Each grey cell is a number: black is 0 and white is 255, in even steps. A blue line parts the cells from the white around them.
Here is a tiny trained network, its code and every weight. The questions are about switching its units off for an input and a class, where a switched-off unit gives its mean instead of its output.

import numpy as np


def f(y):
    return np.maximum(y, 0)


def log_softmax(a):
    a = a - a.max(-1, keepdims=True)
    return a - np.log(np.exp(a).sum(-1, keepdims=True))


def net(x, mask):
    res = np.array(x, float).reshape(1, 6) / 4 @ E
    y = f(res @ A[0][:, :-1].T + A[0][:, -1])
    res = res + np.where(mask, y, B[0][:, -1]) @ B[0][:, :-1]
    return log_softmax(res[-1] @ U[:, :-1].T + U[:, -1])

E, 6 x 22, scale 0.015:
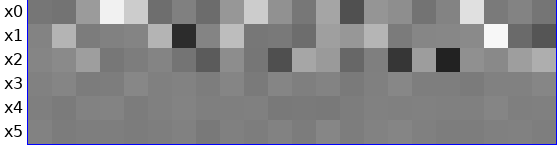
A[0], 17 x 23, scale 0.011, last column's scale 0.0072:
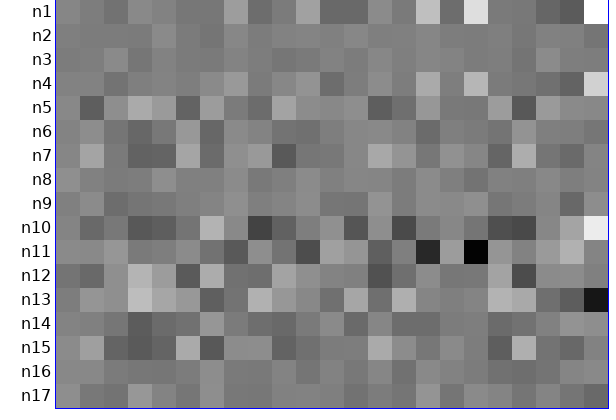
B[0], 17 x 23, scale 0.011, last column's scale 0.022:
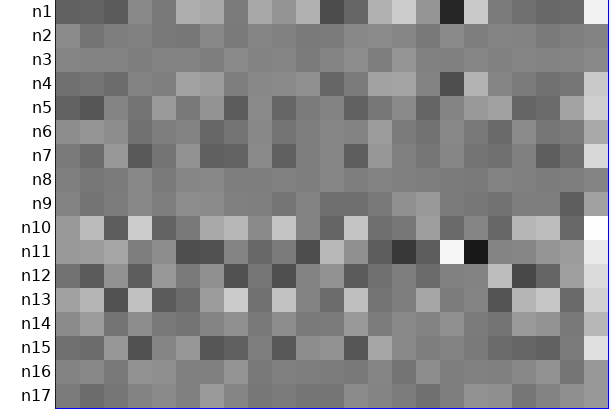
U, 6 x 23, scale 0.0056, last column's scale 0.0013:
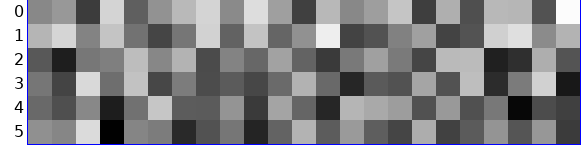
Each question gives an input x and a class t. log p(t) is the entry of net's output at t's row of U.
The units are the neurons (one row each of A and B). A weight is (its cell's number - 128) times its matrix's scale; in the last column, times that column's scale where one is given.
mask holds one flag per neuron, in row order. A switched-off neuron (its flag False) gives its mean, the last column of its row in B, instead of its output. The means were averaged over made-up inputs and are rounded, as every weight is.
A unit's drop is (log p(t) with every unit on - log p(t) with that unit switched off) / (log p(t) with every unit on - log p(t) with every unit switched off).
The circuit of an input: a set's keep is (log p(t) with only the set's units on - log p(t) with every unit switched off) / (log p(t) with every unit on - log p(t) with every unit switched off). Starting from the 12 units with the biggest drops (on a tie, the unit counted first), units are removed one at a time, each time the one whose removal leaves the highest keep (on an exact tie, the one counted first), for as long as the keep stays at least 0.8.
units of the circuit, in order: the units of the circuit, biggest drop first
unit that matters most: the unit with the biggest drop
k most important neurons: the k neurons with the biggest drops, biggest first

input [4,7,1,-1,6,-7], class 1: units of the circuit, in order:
[n1]
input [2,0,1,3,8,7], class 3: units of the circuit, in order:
[n10 n1]
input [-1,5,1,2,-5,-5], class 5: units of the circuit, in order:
[n1 n10]
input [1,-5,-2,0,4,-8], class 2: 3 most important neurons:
[n13 n12 n5]
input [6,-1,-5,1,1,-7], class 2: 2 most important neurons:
[n10 n12]
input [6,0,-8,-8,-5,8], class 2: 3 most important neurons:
[n10 n12 n5]
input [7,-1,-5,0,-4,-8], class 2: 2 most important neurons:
[n12 n10]
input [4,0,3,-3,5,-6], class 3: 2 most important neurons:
[n10 n12]
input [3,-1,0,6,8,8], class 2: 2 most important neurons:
[n11 n10]
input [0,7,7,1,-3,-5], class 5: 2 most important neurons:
[n10 n15]
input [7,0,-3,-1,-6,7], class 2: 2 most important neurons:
[n10 n12]
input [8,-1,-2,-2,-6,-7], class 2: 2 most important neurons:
[n12 n10]
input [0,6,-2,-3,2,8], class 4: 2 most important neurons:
[n10 n15]
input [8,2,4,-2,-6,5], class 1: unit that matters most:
n13
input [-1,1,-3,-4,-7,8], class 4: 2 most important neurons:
[n10 n13]
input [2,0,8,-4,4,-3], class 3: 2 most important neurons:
[n10 n13]
